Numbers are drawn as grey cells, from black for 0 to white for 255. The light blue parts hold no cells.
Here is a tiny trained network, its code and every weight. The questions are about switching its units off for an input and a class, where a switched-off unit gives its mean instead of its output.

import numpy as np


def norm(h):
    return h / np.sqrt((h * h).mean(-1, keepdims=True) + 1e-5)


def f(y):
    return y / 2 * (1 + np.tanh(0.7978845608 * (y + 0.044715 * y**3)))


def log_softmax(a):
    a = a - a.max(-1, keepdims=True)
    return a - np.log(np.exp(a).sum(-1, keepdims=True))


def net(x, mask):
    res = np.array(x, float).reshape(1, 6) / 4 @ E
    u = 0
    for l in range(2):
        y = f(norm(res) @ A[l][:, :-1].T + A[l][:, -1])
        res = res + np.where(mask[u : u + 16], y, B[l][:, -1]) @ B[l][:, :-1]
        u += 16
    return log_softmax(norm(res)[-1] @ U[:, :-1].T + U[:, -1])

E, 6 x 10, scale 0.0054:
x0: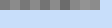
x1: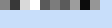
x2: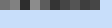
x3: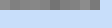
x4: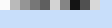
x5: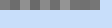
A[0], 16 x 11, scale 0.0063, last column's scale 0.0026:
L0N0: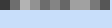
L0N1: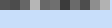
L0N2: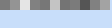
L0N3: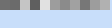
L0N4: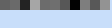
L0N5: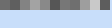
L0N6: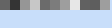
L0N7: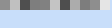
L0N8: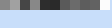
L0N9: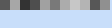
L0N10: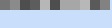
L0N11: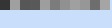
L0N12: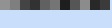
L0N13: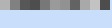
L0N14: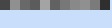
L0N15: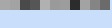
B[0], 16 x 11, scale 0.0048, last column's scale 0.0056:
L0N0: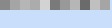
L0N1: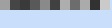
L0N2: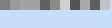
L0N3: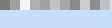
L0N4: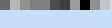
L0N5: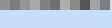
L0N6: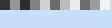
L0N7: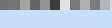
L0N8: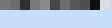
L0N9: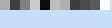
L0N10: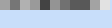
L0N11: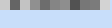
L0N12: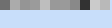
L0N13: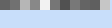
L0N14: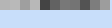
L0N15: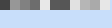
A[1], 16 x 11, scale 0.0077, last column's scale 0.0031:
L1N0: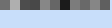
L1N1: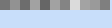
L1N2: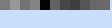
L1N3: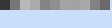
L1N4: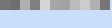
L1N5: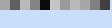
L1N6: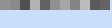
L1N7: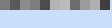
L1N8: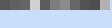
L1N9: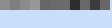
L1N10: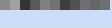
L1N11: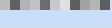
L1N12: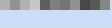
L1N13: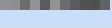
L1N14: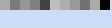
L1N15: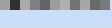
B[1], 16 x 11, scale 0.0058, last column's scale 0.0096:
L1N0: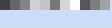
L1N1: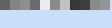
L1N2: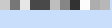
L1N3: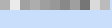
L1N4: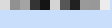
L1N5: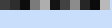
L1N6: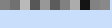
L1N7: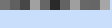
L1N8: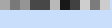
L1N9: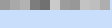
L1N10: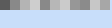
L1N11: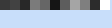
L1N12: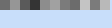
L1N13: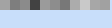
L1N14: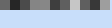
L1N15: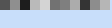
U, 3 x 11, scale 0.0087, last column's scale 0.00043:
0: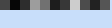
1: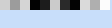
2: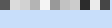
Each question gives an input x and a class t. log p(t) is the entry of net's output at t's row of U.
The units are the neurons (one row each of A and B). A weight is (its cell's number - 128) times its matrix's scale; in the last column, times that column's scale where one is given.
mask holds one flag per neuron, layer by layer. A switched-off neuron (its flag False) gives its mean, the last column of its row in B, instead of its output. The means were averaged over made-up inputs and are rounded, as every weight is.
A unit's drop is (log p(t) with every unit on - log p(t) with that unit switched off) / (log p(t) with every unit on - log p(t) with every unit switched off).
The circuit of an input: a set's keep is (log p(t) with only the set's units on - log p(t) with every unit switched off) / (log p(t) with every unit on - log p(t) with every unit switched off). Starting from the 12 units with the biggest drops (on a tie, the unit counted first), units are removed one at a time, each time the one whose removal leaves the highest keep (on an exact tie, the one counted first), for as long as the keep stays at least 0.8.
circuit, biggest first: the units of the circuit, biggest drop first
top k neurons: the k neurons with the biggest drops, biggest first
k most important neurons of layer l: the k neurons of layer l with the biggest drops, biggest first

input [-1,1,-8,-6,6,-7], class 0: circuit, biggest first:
[L1N11]
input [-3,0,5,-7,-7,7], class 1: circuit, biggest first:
[L1N8 L1N11 L1N5]
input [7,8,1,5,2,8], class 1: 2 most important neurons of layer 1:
[L1N8 L1N5]
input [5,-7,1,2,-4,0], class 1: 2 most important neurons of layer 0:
[L0N3 L0N14]
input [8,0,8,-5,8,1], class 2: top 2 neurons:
[L1N0 L0N9]
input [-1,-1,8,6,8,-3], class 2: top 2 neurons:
[L1N0 L0N9]
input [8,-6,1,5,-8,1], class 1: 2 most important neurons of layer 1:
[L1N2 L1N8]
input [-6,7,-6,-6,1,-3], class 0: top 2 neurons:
[L1N11 L0N15]
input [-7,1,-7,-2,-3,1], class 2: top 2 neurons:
[L0N6 L1N3]
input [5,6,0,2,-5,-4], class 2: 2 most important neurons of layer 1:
[L1N11 L1N5]
